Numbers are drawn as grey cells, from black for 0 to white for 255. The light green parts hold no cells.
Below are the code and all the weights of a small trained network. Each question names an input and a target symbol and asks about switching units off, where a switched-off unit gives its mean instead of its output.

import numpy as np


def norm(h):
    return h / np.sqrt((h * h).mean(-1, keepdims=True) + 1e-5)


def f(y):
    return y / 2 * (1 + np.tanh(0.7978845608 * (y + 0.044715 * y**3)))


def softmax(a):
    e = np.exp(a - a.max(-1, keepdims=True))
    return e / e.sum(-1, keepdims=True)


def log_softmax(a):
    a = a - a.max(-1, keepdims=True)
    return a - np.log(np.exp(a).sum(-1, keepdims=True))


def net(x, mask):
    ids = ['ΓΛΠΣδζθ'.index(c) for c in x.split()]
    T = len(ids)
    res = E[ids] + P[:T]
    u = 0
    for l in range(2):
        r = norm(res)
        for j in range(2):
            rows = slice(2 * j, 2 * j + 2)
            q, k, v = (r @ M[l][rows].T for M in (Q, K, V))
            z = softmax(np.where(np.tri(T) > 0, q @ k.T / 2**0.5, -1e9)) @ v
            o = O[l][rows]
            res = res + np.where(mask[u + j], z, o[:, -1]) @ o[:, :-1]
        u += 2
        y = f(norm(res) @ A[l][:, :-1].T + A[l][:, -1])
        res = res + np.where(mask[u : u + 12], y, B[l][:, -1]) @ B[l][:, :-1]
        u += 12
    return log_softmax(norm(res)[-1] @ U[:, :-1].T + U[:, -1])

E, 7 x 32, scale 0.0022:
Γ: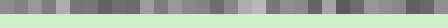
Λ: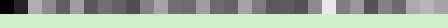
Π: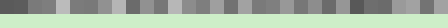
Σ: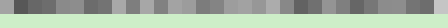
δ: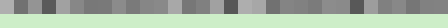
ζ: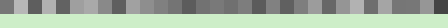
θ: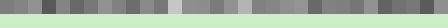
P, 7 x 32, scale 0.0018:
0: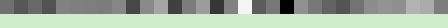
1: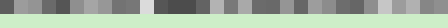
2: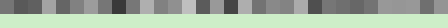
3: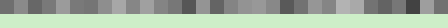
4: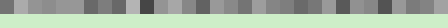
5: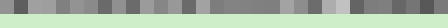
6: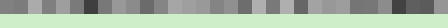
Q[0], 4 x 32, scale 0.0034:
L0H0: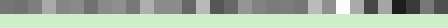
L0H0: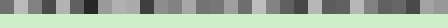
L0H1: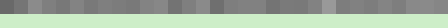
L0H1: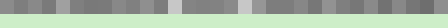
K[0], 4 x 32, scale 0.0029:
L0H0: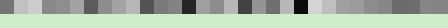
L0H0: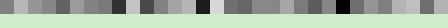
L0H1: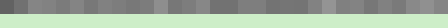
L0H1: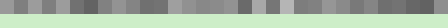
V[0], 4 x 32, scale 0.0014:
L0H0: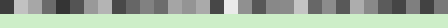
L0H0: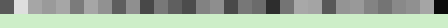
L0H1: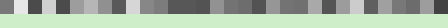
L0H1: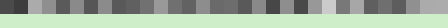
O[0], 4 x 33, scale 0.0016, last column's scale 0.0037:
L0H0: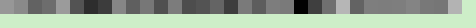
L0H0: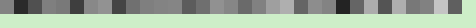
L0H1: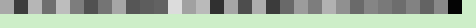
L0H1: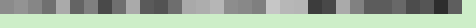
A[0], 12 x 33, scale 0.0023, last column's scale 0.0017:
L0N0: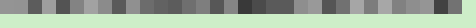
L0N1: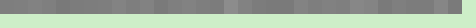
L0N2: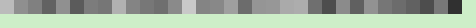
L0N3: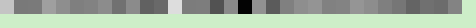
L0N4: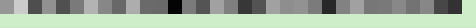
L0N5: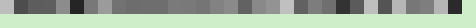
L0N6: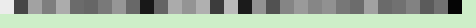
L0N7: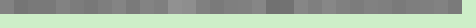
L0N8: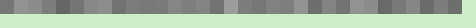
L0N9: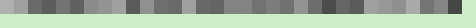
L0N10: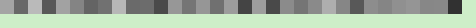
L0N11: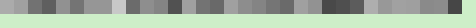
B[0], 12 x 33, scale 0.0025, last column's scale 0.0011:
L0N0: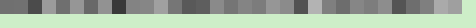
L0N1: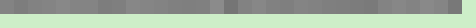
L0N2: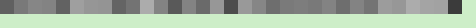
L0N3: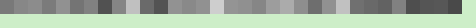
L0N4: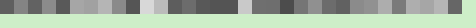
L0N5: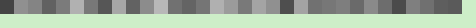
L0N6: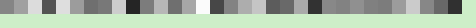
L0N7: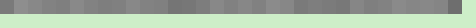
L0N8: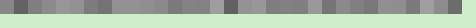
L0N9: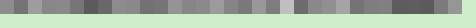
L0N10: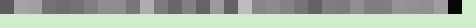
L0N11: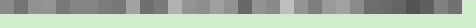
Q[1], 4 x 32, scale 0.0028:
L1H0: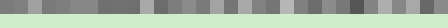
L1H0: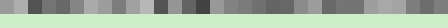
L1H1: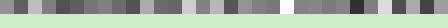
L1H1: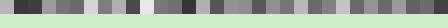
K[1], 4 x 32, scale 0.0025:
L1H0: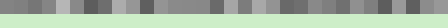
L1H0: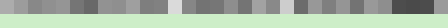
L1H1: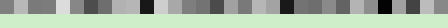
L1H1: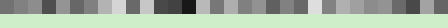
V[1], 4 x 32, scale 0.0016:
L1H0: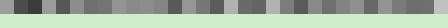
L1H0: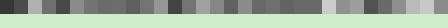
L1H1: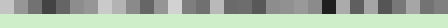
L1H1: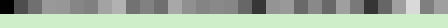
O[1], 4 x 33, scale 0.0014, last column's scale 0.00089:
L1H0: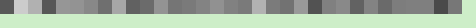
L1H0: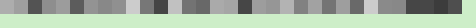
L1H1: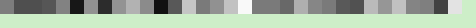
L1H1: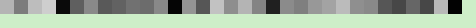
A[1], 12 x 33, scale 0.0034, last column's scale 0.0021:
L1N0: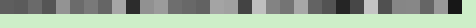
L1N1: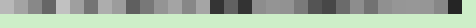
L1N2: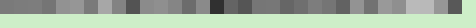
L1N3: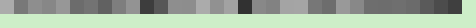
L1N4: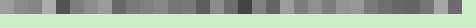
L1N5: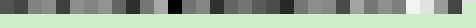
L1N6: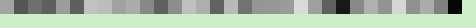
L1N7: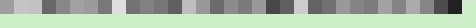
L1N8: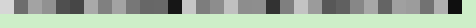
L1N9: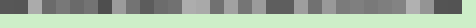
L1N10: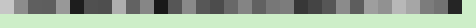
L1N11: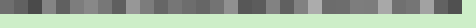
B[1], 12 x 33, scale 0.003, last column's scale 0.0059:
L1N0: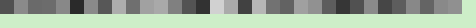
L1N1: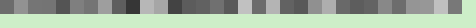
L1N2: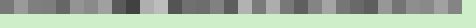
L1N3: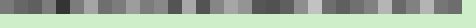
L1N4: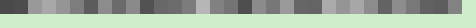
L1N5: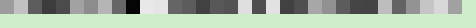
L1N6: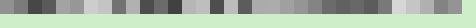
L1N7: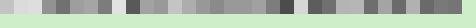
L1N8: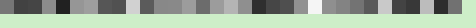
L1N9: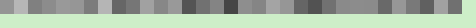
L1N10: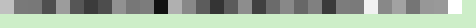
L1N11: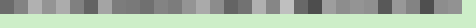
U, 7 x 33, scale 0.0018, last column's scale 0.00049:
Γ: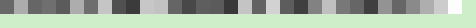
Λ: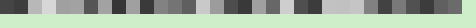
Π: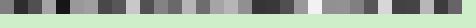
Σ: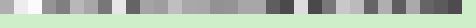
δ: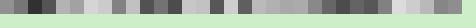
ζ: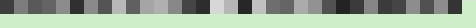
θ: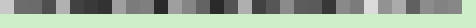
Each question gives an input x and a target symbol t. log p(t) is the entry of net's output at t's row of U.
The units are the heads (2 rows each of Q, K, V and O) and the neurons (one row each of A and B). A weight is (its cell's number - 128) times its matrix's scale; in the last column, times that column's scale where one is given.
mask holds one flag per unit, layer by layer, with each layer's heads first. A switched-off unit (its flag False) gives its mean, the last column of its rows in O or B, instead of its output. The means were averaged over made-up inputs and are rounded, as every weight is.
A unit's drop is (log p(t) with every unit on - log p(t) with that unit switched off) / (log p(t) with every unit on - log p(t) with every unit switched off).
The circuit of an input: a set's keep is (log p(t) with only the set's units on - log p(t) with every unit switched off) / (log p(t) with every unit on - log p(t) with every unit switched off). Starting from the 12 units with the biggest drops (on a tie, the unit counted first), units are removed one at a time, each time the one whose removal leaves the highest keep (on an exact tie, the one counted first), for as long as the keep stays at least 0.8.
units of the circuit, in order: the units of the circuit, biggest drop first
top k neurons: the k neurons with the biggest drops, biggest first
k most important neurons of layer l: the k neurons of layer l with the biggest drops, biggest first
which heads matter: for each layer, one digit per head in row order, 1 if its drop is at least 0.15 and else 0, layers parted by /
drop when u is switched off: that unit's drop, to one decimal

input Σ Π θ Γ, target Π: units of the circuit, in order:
[L1H1 L1N8 L0H0]
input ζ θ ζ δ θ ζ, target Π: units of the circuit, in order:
[L0N3 L0H1 L1N3]
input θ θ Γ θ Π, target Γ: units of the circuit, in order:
[L1H1 L1N1 L1N10]
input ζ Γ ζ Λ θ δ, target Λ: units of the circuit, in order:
[L1H1 L1N10 L1N4]
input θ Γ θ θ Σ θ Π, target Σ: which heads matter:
10 / 00
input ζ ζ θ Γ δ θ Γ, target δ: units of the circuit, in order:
[L0H0 L1N6 L1H1]
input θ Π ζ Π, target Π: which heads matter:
10 / 01
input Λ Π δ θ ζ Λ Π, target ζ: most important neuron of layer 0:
[L0N5]
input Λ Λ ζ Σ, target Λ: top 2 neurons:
[L1N4 L1N10]
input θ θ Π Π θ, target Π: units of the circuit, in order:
[L1H1 L1N8]
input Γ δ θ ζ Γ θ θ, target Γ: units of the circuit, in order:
[L1H1 L1N1]
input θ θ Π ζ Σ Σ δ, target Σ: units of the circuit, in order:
[L0H0 L1N7]
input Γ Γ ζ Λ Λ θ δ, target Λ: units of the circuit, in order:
[L1H1 L1N4 L1N10]
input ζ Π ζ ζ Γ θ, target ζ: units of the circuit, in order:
[L0H0 L0N5 L1N0]
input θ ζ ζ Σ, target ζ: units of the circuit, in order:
[L0H0 L1N0 L0N5]
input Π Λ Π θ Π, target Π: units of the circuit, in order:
[L1H1 L1N8]
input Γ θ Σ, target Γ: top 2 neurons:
[L1N1 L1N10]
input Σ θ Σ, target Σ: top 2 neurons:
[L1N7 L1N10]
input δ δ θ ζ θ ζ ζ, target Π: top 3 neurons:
[L0N3 L1N3 L1N10]
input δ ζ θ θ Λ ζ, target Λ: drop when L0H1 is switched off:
1.2
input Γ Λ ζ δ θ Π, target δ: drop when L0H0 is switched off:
0.9
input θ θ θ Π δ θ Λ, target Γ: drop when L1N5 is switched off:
0.4
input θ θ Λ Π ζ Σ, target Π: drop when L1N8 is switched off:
0.4
